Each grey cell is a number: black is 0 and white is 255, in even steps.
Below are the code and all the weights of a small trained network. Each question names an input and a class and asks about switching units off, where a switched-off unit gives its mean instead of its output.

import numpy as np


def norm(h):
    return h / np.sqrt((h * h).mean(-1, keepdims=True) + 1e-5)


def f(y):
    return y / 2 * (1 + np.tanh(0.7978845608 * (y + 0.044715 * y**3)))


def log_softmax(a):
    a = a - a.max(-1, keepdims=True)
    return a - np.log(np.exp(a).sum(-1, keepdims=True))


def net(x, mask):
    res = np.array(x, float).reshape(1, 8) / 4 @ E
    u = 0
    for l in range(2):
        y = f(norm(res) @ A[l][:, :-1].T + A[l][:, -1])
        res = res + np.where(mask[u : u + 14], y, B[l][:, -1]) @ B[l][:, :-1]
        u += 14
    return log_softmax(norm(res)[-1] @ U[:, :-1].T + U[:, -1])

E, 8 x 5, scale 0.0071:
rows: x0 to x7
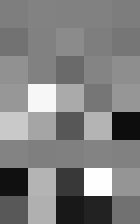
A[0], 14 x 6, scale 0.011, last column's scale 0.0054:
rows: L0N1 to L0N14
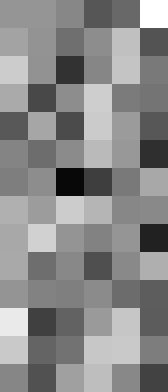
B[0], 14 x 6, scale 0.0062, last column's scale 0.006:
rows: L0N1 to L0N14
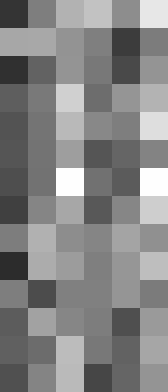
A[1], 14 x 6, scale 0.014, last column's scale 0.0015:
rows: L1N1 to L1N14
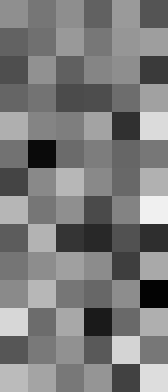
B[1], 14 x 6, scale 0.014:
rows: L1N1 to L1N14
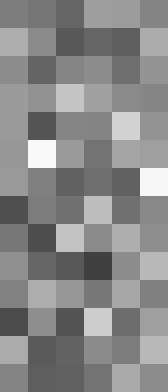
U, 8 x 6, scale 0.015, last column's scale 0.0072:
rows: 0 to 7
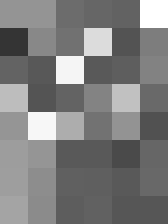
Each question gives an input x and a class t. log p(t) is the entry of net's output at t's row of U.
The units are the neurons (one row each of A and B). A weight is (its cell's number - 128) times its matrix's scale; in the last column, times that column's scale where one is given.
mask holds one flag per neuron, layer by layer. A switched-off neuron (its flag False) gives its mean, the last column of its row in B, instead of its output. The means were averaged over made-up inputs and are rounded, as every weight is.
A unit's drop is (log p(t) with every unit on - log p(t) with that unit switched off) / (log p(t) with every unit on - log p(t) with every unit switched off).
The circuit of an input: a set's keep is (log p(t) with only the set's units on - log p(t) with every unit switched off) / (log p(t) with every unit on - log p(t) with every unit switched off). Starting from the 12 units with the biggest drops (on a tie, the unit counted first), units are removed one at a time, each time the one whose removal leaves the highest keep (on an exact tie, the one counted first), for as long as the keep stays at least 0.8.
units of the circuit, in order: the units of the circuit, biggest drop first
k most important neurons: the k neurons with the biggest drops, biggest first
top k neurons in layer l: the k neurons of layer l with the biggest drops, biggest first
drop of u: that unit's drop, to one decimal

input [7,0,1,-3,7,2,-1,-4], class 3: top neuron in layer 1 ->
L1N5
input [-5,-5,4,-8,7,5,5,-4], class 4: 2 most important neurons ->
L1N6, L1N13
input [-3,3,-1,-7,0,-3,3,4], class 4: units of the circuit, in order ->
L1N6, L1N4
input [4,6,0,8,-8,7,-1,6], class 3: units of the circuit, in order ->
L1N13, L1N9
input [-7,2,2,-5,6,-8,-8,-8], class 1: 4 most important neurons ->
L1N12, L1N8, L0N7, L0N5
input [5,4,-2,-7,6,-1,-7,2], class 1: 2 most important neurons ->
L1N12, L1N8
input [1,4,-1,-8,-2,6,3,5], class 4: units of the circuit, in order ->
L1N6, L1N4
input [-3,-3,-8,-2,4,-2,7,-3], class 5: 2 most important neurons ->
L0N1, L1N12
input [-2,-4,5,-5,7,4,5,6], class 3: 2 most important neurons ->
L1N5, L0N8
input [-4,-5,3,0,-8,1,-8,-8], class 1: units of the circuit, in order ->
L1N12, L1N8, L0N7, L1N10
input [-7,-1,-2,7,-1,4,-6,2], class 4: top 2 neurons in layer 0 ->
L0N10, L0N1
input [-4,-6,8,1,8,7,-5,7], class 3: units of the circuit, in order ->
L1N5, L1N9
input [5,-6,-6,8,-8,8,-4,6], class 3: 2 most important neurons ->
L1N13, L1N6
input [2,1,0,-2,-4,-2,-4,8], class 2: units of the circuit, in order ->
L1N9
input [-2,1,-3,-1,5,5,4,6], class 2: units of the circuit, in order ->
L1N9, L1N12
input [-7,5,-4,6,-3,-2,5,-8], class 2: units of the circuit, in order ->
L1N6, L1N12
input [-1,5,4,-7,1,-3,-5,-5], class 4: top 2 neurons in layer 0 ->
L0N7, L0N5
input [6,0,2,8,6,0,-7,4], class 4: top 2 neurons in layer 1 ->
L1N11, L1N13
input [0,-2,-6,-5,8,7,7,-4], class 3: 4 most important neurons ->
L1N5, L0N1, L0N10, L0N7
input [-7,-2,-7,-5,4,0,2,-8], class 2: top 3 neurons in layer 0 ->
L0N4, L0N13, L0N14
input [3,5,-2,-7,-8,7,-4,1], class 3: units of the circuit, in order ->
L1N13, L0N7
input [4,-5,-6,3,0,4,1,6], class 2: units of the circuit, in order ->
L1N9
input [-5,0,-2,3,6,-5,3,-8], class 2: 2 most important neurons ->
L0N4, L1N13
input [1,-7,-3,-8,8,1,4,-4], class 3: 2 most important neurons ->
L1N5, L0N7
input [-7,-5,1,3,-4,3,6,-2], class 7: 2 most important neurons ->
L0N1, L1N12
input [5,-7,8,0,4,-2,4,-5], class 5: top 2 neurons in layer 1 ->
L1N7, L1N10
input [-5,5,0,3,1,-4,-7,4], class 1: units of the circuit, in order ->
L1N12
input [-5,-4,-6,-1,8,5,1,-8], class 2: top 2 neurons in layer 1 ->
L1N13, L1N2
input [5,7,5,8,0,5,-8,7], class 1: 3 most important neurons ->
L1N12, L1N8, L1N6
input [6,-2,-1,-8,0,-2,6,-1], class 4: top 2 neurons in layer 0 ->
L0N1, L0N10
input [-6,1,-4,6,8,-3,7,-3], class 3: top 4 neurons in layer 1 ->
L1N5, L1N14, L1N12, L1N10
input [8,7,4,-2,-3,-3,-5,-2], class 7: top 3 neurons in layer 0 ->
L0N10, L0N1, L0N12
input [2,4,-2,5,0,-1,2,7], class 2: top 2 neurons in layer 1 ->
L1N9, L1N6
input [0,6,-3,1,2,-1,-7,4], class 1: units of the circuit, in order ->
L1N12
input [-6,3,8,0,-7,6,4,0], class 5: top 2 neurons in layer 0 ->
L0N2, L0N5
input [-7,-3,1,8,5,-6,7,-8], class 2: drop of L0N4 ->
0.3
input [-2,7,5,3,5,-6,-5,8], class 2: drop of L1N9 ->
0.6
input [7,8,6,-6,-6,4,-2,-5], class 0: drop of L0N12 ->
0.2
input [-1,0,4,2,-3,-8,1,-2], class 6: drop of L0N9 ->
0.0
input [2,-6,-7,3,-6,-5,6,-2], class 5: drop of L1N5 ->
0.2
